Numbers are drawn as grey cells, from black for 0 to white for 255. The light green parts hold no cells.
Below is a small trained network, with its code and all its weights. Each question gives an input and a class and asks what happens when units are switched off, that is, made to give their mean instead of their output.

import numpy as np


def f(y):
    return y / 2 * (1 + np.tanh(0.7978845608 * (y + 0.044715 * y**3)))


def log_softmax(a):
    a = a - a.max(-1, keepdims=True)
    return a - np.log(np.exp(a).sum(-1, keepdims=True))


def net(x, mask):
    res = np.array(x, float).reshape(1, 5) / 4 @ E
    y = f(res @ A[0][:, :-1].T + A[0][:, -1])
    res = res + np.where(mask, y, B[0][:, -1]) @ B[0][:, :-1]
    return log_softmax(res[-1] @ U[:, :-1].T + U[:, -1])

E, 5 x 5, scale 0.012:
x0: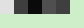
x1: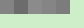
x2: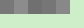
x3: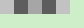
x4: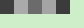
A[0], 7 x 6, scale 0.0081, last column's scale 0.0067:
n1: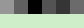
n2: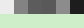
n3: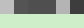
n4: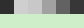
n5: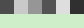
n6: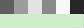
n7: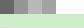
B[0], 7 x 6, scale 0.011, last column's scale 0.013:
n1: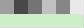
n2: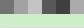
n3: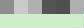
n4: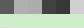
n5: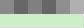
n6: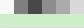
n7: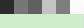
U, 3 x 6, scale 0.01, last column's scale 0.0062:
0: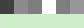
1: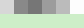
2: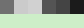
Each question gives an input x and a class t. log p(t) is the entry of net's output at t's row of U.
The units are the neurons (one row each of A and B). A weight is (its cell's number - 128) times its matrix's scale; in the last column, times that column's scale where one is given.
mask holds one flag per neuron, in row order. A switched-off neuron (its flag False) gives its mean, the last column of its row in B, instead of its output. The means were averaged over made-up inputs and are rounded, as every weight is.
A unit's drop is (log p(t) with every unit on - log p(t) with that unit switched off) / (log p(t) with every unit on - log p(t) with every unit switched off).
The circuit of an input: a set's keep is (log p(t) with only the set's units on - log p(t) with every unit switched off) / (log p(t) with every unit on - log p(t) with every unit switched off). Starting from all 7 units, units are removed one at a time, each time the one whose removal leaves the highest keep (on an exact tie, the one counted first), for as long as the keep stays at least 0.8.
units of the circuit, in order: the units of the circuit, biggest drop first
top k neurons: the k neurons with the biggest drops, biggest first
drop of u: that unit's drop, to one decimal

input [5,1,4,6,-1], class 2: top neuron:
n2
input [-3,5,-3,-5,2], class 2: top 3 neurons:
n4; n1; n7
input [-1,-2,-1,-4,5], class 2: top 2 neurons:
n7; n4
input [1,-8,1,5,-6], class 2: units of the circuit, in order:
n3; n2
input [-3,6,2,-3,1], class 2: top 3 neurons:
n1; n4; n6
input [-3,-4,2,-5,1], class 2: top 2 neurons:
n4; n1
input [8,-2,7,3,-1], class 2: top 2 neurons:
n2; n3
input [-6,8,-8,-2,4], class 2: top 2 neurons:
n4; n1
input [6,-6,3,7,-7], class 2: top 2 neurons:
n2; n3
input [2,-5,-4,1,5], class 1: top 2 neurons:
n7; n4
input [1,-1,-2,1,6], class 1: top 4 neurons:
n7; n4; n2; n3
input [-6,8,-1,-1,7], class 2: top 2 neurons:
n4; n1
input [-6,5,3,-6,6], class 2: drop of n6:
0.0
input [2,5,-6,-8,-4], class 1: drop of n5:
-0.2
